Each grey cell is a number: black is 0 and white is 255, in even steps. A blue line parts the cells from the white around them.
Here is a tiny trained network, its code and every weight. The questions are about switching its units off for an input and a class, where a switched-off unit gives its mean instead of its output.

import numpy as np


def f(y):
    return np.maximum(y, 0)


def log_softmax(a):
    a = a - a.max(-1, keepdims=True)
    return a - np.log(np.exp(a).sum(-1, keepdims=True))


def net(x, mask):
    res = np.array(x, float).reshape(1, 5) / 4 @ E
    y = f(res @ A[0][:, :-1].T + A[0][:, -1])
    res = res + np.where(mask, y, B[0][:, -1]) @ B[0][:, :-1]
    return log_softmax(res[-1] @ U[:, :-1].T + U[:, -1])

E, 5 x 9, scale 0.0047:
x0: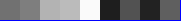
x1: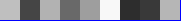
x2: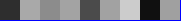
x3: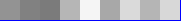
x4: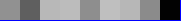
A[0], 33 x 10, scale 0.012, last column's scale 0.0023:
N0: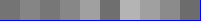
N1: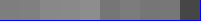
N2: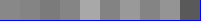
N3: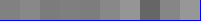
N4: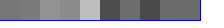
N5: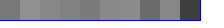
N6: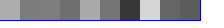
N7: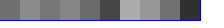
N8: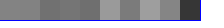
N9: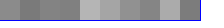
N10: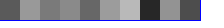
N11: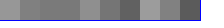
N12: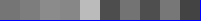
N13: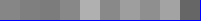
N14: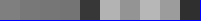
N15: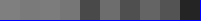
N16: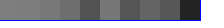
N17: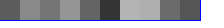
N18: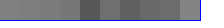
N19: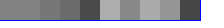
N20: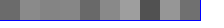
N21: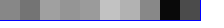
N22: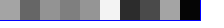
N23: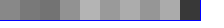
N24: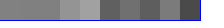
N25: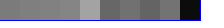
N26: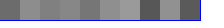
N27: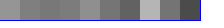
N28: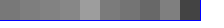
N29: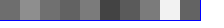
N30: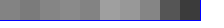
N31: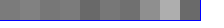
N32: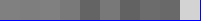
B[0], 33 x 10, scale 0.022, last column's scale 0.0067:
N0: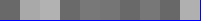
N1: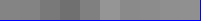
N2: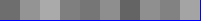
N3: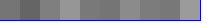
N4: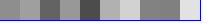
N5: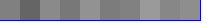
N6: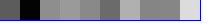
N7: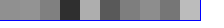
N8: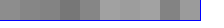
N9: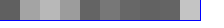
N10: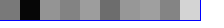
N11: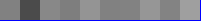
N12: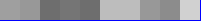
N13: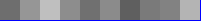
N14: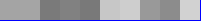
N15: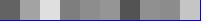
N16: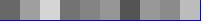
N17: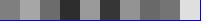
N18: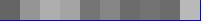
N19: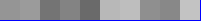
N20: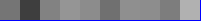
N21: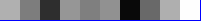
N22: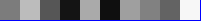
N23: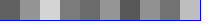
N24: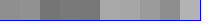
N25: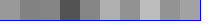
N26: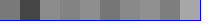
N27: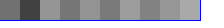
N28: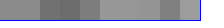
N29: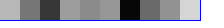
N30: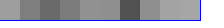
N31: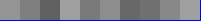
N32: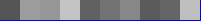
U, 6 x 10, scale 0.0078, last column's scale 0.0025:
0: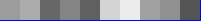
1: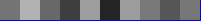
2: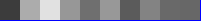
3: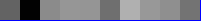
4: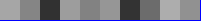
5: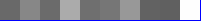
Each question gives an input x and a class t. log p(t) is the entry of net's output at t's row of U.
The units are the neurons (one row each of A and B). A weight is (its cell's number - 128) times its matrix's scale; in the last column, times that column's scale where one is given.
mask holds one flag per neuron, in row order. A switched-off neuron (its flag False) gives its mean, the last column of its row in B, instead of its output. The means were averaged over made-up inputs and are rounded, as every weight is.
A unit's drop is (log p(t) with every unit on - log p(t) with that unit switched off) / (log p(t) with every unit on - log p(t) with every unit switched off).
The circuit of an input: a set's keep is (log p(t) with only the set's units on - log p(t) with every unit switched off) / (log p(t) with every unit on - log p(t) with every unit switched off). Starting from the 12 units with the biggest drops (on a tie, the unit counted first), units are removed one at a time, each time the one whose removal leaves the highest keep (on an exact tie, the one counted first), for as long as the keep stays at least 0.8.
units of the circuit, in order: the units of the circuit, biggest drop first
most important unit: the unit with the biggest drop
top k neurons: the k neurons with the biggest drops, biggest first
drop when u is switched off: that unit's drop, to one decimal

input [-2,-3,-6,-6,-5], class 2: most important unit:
N15
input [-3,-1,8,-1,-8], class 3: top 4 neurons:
[N10; N21; N20; N26]
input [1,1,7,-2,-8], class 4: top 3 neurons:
[N29; N6; N31]
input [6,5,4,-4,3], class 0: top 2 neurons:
[N4; N12]
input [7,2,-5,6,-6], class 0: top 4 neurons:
[N4; N12; N21; N24]
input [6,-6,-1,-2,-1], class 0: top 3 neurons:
[N22; N4; N12]
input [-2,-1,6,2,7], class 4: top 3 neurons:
[N21; N6; N30]
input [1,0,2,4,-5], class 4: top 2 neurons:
[N29; N15]
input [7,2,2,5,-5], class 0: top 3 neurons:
[N4; N12; N21]
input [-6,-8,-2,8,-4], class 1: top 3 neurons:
[N17; N7; N15]
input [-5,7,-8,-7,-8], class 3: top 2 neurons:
[N6; N21]
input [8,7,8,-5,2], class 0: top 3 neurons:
[N4; N12; N6]
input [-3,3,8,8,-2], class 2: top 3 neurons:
[N23; N9; N6]
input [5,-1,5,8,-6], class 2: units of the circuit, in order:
[N23]
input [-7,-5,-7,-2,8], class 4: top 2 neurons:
[N21; N4]
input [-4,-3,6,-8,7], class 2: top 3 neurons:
[N15; N16; N29]
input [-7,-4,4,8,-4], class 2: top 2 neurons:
[N23; N0]
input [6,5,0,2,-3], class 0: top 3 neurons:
[N4; N12; N17]
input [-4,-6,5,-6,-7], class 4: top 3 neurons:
[N29; N22; N31]
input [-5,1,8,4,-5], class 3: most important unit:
N10
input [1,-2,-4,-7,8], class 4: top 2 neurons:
[N21; N23]
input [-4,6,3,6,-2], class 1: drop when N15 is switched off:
0.2
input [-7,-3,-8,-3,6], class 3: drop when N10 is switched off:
-0.1
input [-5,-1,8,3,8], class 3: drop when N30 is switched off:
-0.1
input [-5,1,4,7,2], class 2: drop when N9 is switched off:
0.1
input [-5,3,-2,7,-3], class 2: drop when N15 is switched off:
0.0
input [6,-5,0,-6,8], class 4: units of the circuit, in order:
[N21]
